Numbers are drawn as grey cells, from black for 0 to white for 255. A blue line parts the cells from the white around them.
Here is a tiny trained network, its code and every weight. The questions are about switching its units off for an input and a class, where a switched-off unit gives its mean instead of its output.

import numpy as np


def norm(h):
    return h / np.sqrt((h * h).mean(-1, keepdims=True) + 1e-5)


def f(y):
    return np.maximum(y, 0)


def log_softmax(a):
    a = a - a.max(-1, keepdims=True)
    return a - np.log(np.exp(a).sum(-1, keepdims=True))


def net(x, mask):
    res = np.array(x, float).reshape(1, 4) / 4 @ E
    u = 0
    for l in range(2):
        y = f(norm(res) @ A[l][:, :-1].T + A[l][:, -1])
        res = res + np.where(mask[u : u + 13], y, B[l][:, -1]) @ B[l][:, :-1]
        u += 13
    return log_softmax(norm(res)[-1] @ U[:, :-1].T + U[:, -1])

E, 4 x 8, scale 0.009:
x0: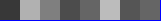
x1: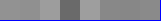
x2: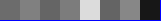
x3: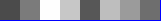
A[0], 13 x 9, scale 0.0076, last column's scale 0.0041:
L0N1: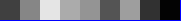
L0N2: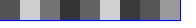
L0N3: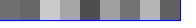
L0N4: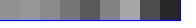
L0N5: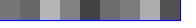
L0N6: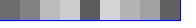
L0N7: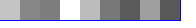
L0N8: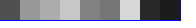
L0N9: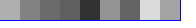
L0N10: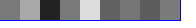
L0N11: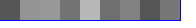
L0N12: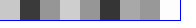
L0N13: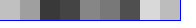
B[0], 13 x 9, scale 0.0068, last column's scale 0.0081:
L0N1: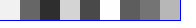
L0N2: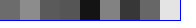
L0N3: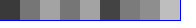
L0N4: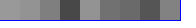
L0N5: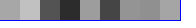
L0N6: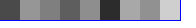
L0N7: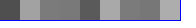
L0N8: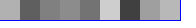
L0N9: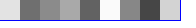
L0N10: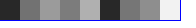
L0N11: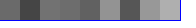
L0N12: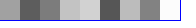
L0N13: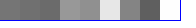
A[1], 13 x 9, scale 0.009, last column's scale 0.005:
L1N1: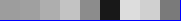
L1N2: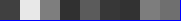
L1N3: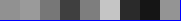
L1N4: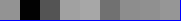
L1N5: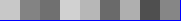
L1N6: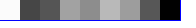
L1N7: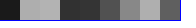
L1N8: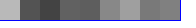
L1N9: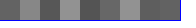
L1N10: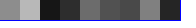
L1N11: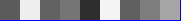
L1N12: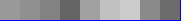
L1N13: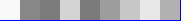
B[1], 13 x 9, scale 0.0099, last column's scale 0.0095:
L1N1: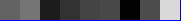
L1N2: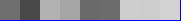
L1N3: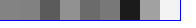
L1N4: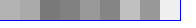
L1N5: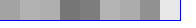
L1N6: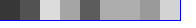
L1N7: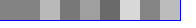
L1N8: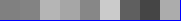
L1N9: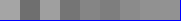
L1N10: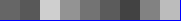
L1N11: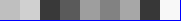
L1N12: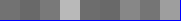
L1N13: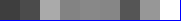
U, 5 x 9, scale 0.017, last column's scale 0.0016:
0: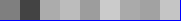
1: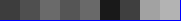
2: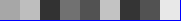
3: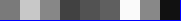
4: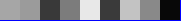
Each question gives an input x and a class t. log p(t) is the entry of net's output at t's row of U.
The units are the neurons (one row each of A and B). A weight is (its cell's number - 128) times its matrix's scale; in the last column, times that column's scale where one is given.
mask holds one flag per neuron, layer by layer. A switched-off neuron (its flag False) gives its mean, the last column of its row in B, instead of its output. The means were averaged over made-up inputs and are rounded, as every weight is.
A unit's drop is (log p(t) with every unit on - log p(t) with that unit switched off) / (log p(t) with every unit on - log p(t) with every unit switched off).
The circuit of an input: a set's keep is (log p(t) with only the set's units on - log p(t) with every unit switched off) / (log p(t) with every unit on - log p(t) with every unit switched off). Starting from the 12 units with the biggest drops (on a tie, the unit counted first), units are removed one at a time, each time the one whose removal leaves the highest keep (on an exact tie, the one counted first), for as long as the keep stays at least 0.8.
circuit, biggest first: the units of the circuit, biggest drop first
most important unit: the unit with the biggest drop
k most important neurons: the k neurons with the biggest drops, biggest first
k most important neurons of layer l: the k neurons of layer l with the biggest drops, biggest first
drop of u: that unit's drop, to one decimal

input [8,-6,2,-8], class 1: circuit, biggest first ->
(L1N10)
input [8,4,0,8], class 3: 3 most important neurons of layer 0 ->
(L0N6, L0N9, L0N13)
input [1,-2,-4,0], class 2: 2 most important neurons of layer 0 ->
(L0N9, L0N12)
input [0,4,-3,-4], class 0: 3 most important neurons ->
(L1N6, L0N2, L1N1)
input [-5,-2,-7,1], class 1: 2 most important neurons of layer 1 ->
(L1N1, L1N13)
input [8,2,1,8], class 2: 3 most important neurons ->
(L0N1, L0N10, L0N8)
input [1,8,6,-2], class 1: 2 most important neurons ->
(L0N12, L1N11)
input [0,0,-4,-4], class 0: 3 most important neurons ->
(L1N6, L0N2, L1N1)
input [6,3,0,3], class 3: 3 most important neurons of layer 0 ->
(L0N9, L0N13, L0N6)
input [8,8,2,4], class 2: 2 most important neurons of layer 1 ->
(L1N3, L1N11)
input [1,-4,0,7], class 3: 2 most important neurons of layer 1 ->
(L1N3, L1N1)
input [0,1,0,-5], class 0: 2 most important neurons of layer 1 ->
(L1N1, L1N11)
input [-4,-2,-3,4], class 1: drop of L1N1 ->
0.3
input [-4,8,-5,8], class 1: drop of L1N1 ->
0.2
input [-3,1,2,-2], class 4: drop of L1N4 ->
0.0
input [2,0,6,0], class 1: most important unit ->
L0N10
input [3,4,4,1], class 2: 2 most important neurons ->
(L0N1, L1N11)
